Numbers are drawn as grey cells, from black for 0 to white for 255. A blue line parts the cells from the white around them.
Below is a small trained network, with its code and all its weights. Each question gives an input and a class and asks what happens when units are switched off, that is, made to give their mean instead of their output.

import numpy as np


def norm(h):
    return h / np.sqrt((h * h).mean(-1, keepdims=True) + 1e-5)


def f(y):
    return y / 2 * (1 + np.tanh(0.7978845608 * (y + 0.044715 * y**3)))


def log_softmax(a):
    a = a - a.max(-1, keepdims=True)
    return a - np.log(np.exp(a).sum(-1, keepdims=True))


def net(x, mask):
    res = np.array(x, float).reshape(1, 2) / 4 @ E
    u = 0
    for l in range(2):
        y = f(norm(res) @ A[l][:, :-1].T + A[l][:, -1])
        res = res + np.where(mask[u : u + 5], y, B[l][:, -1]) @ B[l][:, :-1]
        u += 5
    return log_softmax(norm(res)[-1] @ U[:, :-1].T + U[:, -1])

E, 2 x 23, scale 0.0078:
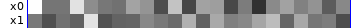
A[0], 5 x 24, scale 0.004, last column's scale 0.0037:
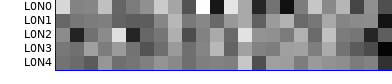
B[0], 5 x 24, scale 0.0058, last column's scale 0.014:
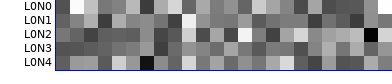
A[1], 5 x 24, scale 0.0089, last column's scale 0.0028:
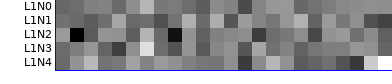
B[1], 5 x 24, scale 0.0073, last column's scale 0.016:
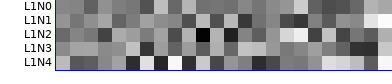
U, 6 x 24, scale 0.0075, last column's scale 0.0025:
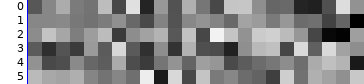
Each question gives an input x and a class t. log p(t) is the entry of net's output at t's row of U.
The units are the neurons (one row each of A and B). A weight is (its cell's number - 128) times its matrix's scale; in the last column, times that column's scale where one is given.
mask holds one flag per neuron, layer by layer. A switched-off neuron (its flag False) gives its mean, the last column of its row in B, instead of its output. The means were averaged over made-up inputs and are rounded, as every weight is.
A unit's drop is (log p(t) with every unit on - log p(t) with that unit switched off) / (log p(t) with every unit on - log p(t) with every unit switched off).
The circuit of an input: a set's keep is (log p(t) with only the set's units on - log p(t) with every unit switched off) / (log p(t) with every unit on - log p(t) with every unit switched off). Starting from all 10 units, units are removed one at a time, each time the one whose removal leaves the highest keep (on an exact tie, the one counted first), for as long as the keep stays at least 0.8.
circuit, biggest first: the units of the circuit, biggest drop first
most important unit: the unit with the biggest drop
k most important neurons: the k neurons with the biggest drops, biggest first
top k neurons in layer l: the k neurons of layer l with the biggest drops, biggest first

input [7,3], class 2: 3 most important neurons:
L1N1, L0N2, L1N4
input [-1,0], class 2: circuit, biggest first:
L0N2, L0N0, L1N3
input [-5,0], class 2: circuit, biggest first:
L1N3, L0N2, L0N0
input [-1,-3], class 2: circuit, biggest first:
L0N0, L1N3
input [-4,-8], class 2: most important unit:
L1N3
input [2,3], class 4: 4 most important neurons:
L0N2, L1N1, L0N0, L1N4
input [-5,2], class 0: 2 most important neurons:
L0N0, L1N4
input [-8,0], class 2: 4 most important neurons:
L1N3, L0N2, L0N0, L0N3
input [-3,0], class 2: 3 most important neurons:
L0N2, L0N0, L1N3
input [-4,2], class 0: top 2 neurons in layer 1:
L1N4, L1N1
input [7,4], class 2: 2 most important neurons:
L0N0, L1N1
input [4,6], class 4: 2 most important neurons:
L1N1, L0N2
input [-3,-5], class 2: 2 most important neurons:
L0N0, L1N3
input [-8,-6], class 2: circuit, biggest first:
L1N3
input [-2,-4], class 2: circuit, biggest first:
L0N0, L1N3
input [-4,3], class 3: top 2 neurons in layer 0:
L0N0, L0N3
